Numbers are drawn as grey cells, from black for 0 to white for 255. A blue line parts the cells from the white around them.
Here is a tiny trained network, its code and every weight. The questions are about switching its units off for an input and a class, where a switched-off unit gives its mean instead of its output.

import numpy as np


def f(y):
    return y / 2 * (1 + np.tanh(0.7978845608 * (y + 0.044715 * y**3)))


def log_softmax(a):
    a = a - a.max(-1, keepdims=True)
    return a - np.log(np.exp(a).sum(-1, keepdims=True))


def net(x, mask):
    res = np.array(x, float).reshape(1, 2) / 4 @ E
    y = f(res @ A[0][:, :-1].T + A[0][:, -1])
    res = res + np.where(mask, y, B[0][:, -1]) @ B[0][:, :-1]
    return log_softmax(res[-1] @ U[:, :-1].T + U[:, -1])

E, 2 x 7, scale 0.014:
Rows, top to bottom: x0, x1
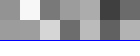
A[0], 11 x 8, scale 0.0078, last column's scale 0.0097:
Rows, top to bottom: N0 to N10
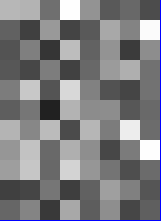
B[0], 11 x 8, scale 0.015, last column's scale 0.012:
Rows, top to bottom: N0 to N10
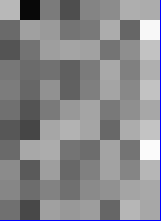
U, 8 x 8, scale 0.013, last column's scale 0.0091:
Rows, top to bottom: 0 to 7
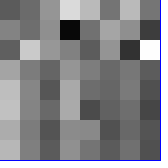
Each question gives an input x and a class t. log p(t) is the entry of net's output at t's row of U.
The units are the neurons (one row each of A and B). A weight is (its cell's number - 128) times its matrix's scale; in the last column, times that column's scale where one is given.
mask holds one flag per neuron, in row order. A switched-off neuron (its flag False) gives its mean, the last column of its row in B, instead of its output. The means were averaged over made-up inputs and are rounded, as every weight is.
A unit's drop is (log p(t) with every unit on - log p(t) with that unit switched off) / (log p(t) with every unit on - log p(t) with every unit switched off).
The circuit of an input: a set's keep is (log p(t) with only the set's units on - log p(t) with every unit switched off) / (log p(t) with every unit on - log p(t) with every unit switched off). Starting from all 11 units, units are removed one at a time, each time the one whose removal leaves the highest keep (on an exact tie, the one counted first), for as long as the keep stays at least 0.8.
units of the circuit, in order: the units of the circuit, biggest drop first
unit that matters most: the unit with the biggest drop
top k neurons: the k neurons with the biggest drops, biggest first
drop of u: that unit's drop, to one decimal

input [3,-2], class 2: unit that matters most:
N6
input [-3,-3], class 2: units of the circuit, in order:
N0, N1
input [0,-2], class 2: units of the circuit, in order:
N6, N0
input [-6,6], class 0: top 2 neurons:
N6, N7
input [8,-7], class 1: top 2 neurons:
N4, N0
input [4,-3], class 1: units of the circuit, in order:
N4, N0
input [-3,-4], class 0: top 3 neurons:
N7, N2, N10
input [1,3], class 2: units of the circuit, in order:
N10, N0
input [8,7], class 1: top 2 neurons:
N0, N7
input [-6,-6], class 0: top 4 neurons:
N2, N10, N5, N7
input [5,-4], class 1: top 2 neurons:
N6, N4
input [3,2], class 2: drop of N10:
0.2
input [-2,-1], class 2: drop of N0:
0.2
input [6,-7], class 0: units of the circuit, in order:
N10
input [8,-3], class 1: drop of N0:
0.1
